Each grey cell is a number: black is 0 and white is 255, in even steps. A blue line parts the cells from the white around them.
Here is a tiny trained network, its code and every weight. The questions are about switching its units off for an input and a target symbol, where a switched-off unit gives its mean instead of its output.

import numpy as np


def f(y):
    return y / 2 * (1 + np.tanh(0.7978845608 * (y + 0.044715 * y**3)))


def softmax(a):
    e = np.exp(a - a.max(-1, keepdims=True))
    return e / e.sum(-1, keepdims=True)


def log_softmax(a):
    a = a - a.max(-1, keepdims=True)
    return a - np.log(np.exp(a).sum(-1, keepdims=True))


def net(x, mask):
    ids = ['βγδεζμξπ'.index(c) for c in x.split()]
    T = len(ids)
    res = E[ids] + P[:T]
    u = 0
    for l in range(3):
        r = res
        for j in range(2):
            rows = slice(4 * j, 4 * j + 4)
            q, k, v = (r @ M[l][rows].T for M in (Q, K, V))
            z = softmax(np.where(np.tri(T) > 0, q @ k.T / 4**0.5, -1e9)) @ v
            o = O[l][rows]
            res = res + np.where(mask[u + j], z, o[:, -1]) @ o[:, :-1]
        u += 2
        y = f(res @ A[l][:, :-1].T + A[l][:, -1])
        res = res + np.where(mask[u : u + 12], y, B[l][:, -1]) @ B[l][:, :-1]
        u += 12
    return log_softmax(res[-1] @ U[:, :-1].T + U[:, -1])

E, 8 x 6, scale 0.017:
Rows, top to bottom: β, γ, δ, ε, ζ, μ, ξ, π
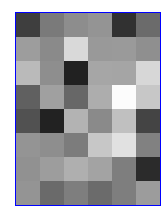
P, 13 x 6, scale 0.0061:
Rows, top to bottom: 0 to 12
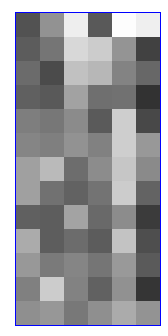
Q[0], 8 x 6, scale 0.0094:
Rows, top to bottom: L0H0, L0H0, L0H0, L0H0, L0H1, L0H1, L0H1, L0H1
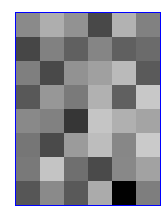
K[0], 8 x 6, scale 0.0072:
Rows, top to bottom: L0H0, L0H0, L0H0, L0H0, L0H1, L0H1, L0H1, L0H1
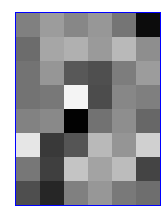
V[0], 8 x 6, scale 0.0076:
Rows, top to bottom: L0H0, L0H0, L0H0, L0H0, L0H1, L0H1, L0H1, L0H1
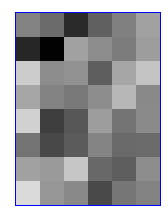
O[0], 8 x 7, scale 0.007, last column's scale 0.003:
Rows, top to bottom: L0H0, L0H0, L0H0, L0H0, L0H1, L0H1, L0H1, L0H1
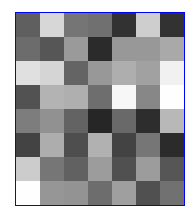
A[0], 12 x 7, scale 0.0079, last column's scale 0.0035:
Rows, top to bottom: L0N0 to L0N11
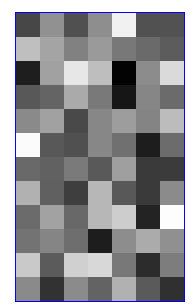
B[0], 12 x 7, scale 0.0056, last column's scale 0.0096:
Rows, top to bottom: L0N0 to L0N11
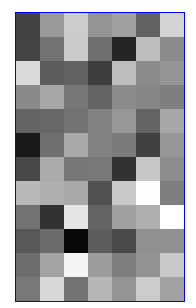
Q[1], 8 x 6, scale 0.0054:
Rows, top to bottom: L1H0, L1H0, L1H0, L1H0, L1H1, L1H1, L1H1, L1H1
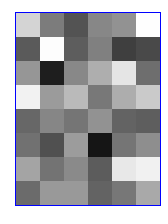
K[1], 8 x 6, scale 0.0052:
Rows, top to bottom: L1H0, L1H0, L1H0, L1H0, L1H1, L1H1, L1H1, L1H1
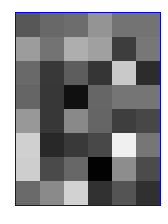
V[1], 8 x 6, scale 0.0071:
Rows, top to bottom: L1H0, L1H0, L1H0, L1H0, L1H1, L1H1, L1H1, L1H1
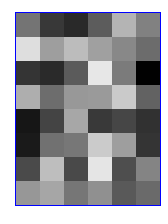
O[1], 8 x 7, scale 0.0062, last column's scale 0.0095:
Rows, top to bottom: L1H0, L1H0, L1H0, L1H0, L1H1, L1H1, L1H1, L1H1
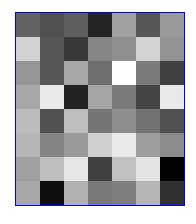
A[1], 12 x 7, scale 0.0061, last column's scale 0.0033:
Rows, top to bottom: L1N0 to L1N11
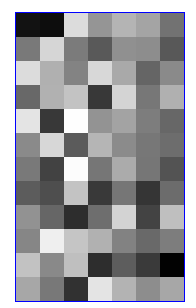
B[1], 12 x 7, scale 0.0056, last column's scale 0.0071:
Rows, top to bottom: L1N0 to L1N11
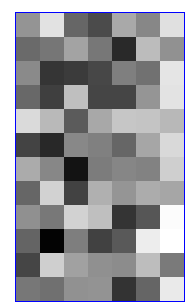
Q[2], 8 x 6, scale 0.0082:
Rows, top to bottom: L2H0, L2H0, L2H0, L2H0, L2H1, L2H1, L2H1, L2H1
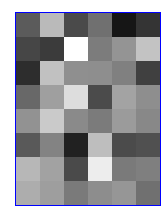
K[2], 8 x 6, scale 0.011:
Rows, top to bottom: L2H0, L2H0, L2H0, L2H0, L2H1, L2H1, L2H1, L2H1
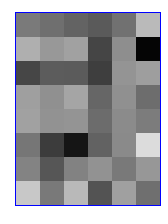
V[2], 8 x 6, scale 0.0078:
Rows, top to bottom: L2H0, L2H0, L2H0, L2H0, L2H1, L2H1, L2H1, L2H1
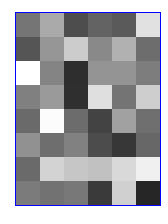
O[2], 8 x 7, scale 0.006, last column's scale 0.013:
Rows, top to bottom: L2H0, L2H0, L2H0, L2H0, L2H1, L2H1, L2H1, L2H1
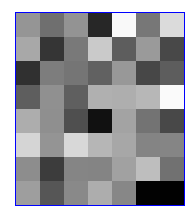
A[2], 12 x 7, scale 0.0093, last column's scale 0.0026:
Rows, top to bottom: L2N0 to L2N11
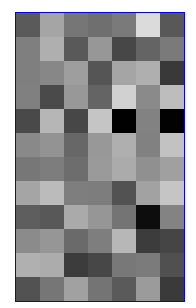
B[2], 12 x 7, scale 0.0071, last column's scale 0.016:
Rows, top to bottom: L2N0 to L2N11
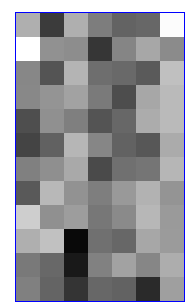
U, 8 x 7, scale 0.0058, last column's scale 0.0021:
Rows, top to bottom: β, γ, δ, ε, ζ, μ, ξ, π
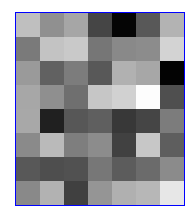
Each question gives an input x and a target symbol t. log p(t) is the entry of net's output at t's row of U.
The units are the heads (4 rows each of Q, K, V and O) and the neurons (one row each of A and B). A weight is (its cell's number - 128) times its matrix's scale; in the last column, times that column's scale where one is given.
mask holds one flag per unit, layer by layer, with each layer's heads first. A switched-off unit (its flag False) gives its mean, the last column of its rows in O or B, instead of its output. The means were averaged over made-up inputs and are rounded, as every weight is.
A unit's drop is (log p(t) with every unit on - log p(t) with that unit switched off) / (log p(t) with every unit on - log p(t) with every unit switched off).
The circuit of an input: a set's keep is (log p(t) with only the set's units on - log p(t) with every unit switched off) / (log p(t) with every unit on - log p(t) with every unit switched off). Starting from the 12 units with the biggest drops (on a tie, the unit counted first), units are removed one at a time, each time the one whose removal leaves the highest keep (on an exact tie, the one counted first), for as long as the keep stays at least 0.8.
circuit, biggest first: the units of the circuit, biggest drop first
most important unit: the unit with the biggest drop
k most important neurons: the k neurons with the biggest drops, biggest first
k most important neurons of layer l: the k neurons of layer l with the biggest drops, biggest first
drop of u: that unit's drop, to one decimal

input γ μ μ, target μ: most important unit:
L1H1
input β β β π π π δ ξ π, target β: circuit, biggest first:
(L2H1 L2H0 L0H0)
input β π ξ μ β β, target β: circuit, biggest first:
(L2H1 L0H0 L2H0)
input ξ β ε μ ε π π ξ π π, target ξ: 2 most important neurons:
(L1N9 L0N10)
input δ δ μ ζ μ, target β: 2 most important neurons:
(L1N9 L1N3)
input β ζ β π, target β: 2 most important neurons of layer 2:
(L2N1 L2N8)
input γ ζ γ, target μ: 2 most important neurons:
(L0N10 L1N5)
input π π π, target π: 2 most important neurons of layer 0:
(L0N10 L0N0)
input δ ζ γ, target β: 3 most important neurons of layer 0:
(L0N10 L0N9 L0N2)
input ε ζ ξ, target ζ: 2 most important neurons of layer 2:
(L2N11 L2N7)
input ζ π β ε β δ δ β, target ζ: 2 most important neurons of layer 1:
(L1N0 L1N6)
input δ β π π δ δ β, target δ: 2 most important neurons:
(L0N2 L2N10)
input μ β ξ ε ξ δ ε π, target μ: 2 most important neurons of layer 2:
(L2N4 L2N0)
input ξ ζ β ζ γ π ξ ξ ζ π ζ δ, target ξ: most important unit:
L2H1
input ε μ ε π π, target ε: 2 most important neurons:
(L0N0 L1N3)
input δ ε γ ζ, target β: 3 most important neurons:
(L2N0 L1N9 L2N2)
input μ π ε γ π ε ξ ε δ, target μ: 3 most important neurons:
(L1N11 L2N4 L1N8)
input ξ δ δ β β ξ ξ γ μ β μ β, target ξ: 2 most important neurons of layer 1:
(L1N9 L1N4)
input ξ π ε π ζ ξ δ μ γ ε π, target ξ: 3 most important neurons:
(L1N4 L0N10 L1N9)
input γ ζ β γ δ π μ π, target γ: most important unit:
L1H0
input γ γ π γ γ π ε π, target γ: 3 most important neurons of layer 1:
(L1N9 L1N2 L1N5)
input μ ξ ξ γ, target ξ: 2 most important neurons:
(L1N9 L1N2)
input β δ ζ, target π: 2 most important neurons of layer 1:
(L1N7 L1N6)
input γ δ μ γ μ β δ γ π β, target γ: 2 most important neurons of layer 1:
(L1N9 L1N2)
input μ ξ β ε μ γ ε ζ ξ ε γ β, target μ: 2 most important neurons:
(L1N11 L2N4)
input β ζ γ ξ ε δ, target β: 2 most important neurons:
(L0N2 L1N8)
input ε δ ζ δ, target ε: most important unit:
L2H0
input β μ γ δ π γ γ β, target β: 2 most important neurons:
(L0N2 L0N0)
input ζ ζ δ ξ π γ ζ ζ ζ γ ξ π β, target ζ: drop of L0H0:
0.2
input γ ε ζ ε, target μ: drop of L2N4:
0.2
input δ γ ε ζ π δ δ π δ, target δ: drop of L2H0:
0.6
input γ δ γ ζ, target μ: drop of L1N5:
0.1
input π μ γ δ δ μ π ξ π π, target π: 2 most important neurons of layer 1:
(L1N9 L1N3)
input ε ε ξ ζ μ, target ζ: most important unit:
L1H0
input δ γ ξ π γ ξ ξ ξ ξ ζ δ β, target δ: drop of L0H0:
0.8
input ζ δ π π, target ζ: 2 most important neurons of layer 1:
(L1N0 L1N6)
